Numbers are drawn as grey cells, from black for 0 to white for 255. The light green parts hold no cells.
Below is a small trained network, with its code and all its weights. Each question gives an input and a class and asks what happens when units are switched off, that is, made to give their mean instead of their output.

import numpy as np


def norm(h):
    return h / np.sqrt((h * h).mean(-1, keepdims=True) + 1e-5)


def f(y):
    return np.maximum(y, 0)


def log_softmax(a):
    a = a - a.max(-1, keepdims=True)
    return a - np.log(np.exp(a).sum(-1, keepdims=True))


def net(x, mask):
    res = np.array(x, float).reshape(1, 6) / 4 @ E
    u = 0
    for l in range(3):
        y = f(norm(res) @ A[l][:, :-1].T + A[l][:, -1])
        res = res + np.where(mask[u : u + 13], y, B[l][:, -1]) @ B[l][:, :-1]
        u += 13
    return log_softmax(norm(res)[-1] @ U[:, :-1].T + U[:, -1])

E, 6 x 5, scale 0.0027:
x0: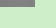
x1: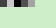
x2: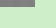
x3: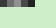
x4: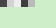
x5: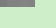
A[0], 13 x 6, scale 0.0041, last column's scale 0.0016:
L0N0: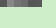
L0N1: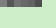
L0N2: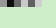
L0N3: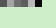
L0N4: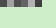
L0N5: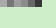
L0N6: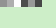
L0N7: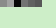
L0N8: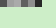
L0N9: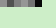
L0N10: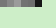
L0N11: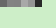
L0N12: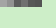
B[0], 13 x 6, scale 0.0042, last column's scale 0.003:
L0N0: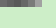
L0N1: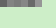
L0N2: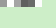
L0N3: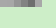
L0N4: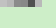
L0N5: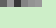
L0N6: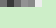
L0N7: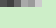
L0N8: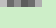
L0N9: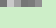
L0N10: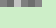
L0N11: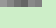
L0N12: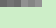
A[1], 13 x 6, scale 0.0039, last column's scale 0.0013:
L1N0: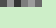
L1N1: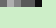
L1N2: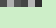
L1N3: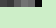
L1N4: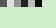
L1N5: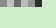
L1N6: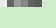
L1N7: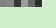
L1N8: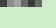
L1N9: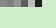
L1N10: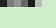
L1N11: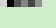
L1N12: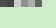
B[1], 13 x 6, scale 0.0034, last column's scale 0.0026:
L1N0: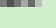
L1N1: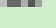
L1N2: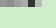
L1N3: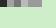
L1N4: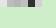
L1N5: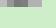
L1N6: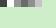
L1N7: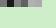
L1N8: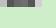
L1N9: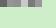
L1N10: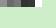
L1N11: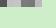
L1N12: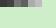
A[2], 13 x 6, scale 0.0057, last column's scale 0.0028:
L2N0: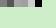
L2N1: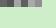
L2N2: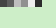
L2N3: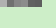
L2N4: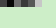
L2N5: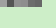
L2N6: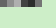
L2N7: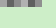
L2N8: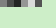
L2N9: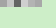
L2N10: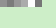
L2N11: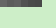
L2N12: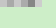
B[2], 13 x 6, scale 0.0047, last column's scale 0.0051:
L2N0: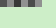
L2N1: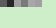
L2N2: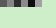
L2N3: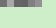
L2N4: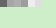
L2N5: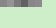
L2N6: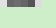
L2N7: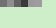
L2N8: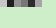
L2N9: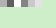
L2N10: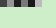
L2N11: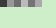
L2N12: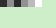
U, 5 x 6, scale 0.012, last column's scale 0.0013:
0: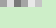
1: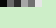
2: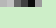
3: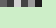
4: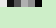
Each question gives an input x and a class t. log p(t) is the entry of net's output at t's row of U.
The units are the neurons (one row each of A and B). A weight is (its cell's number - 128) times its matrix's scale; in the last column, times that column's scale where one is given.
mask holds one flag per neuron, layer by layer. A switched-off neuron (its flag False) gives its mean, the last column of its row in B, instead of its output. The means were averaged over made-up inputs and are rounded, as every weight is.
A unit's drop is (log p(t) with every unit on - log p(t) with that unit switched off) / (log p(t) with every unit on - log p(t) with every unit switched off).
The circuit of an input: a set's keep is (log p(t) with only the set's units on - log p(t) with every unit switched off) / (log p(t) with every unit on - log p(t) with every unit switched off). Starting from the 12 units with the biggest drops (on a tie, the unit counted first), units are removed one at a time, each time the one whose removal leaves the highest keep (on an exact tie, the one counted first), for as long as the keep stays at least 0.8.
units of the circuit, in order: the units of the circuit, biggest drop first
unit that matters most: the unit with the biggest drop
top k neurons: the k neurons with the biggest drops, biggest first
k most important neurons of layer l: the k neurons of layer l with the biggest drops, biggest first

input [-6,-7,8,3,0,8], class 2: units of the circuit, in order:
(L0N2; L2N9)
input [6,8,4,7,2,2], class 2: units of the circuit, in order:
(L2N12; L1N4)
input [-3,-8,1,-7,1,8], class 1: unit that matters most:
L2N10
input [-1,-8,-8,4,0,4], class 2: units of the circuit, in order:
(L0N2; L2N9)
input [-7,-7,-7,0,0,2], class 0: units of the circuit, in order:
(L0N2; L2N12; L1N6)
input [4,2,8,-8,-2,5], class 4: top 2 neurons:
(L2N8; L2N9)
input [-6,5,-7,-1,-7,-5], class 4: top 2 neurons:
(L2N8; L2N12)
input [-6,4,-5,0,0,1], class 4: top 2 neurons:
(L0N2; L0N7)
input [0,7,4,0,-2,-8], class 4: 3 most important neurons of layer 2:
(L2N8; L2N12; L2N10)
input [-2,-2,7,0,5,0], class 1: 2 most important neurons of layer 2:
(L2N2; L2N9)
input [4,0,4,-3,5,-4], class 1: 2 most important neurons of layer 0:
(L0N2; L0N6)
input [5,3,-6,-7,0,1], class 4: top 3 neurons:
(L0N2; L2N8; L2N9)
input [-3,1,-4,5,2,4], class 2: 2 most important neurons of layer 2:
(L2N9; L2N6)
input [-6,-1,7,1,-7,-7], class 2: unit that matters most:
L0N2
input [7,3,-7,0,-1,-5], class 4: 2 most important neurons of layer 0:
(L0N4; L0N6)
